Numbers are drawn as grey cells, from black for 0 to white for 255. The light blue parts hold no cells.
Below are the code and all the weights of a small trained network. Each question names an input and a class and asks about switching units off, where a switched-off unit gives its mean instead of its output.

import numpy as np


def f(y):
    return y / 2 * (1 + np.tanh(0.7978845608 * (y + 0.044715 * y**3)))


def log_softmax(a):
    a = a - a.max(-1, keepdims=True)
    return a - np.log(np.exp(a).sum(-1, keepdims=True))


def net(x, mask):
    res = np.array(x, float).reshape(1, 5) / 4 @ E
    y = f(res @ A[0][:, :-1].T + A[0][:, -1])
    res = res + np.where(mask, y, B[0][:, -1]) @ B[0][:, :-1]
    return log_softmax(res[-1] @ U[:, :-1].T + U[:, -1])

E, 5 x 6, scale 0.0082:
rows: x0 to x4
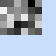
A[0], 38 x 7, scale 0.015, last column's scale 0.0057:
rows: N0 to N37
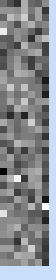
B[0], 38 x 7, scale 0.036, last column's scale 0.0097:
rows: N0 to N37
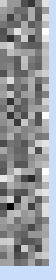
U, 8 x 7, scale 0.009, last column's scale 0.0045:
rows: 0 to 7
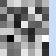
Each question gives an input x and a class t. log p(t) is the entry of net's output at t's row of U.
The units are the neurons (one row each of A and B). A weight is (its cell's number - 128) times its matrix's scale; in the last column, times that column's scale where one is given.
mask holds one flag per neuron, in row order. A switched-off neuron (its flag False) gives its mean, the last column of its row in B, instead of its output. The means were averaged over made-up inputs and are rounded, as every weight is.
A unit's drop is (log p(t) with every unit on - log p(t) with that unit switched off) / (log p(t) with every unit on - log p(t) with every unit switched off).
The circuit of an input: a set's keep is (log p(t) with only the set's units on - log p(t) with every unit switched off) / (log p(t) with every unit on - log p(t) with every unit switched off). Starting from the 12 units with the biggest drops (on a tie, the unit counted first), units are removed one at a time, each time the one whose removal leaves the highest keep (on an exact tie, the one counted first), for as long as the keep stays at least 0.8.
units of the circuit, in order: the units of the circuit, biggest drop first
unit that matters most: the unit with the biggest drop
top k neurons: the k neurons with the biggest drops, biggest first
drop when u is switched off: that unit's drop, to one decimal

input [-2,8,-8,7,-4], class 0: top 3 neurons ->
[N30; N4; N2]
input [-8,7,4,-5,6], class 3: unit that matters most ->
N17
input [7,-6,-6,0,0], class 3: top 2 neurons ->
[N5; N4]
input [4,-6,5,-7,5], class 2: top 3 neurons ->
[N20; N36; N4]
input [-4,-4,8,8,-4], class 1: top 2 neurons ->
[N2; N12]
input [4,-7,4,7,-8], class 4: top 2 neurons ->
[N25; N4]
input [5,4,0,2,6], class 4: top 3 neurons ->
[N0; N34; N29]
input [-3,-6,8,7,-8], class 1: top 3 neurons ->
[N2; N12; N14]
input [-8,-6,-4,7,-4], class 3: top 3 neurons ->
[N35; N17; N29]
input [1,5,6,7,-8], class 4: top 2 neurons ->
[N25; N32]
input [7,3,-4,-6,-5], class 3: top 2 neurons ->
[N5; N8]
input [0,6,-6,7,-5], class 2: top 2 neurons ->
[N27; N23]
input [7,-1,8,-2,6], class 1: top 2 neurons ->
[N2; N14]
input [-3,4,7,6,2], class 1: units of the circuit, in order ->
[N12]
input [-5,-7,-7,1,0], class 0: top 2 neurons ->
[N24; N7]
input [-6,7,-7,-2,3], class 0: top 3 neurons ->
[N4; N30; N2]
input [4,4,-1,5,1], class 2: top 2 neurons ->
[N27; N24]
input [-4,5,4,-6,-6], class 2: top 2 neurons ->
[N10; N36]
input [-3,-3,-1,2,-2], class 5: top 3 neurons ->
[N29; N30; N4]
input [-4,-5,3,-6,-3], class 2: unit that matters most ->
N20
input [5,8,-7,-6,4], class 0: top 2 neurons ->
[N4; N30]
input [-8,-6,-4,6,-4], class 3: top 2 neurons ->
[N35; N17]
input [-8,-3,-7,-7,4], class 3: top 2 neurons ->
[N17; N35]
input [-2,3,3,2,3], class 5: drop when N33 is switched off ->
0.0
